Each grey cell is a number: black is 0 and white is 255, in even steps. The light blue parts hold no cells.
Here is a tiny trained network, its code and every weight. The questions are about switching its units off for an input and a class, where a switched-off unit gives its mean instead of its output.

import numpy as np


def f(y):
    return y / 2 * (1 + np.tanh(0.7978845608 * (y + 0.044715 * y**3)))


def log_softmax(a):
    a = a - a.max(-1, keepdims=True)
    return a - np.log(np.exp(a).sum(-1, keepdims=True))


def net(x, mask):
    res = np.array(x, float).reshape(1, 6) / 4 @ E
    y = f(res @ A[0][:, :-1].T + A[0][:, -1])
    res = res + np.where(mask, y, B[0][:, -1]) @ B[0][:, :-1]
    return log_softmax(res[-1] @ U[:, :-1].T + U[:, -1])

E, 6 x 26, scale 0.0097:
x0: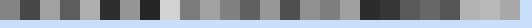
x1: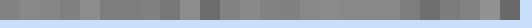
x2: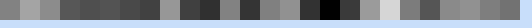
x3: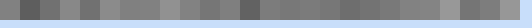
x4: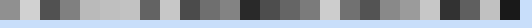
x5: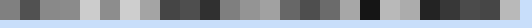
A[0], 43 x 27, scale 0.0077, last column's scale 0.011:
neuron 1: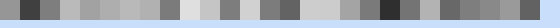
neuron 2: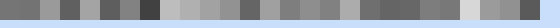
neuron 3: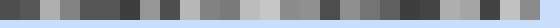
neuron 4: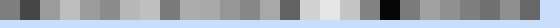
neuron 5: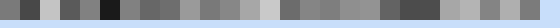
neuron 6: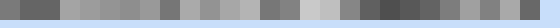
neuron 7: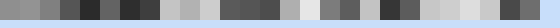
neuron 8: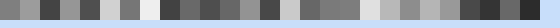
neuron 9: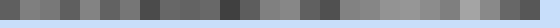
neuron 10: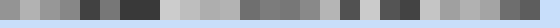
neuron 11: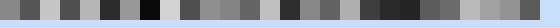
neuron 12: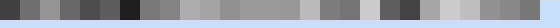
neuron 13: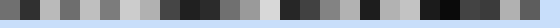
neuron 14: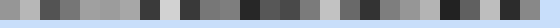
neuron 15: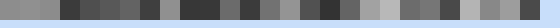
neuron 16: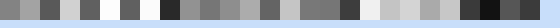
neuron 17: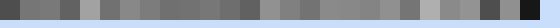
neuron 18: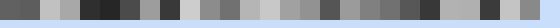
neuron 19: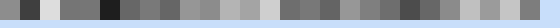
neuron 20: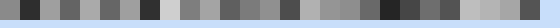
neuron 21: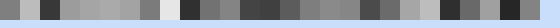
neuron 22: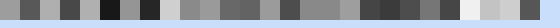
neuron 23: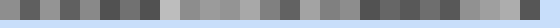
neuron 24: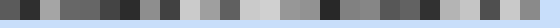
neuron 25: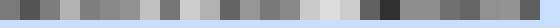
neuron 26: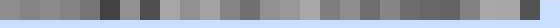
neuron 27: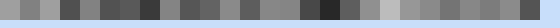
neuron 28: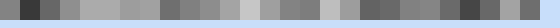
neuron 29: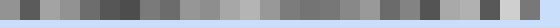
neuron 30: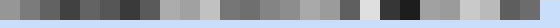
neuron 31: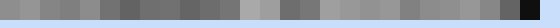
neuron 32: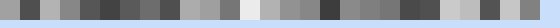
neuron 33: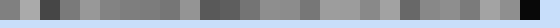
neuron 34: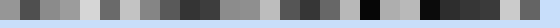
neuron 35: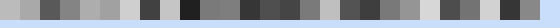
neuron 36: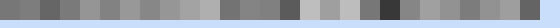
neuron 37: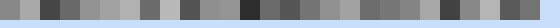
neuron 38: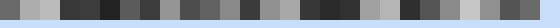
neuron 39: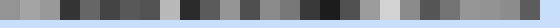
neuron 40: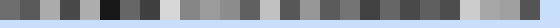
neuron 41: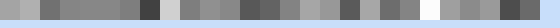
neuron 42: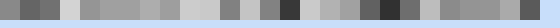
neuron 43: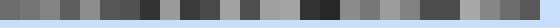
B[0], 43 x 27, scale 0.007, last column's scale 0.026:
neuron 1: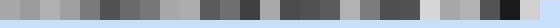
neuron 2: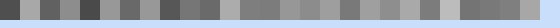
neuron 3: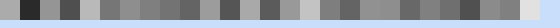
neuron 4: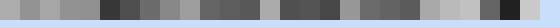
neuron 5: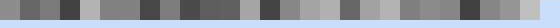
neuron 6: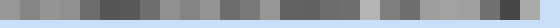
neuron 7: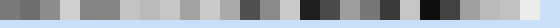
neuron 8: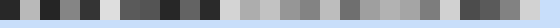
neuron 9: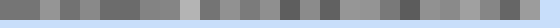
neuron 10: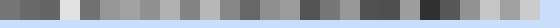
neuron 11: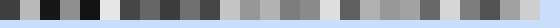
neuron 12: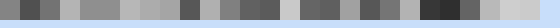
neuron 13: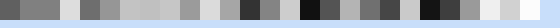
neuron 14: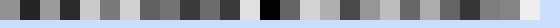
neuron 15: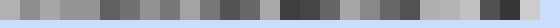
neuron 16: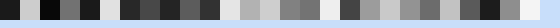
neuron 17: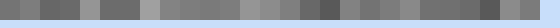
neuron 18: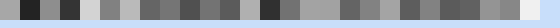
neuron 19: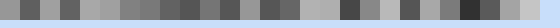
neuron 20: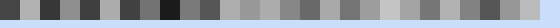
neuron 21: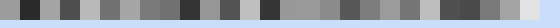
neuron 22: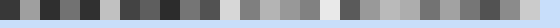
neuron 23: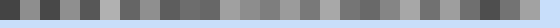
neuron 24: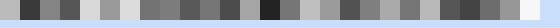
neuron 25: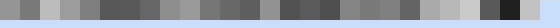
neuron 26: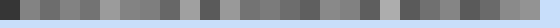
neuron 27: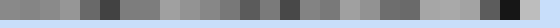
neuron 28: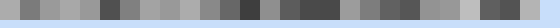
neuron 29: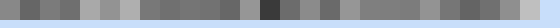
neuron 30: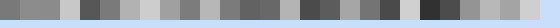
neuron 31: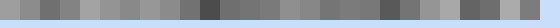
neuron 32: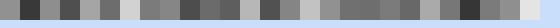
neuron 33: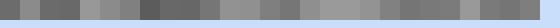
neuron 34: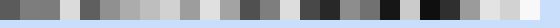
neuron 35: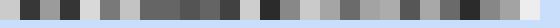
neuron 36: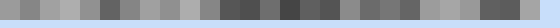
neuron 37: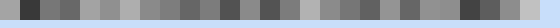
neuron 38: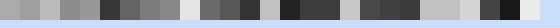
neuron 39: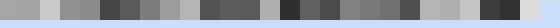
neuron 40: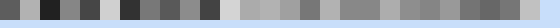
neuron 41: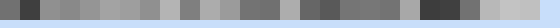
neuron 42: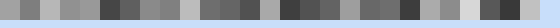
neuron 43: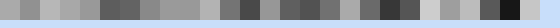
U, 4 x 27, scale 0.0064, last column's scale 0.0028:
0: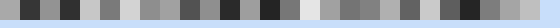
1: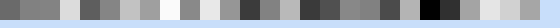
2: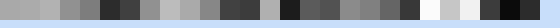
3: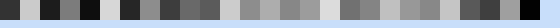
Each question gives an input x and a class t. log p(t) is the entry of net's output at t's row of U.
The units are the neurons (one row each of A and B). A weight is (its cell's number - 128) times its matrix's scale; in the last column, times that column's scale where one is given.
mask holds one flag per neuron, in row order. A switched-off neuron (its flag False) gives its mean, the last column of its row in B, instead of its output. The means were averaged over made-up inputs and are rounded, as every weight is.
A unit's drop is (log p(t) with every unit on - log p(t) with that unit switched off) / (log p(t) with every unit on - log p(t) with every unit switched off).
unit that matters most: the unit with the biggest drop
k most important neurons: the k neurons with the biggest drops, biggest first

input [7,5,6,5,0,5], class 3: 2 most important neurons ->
[neuron 11; neuron 22]
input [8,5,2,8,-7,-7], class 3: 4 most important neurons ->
[neuron 11; neuron 22; neuron 40; neuron 20]
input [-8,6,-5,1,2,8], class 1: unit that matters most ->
neuron 13
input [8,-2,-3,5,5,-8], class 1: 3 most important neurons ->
[neuron 7; neuron 30; neuron 10]
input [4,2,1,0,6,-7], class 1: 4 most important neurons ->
[neuron 7; neuron 10; neuron 30; neuron 41]
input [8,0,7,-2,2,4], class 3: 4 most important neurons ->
[neuron 11; neuron 22; neuron 40; neuron 20]
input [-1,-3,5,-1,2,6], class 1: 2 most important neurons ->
[neuron 34; neuron 13]
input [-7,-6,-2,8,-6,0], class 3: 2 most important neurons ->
[neuron 16; neuron 8]
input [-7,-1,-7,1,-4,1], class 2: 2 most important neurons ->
[neuron 1; neuron 4]
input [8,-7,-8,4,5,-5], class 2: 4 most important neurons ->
[neuron 42; neuron 1; neuron 4; neuron 25]
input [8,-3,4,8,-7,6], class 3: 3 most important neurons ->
[neuron 11; neuron 22; neuron 40]
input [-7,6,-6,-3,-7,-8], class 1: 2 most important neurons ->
[neuron 7; neuron 12]
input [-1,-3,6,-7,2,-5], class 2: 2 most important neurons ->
[neuron 38; neuron 13]
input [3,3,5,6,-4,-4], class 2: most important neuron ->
[neuron 38]
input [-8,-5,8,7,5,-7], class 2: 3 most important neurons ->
[neuron 38; neuron 39; neuron 13]
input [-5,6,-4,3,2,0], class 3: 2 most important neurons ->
[neuron 16; neuron 38]
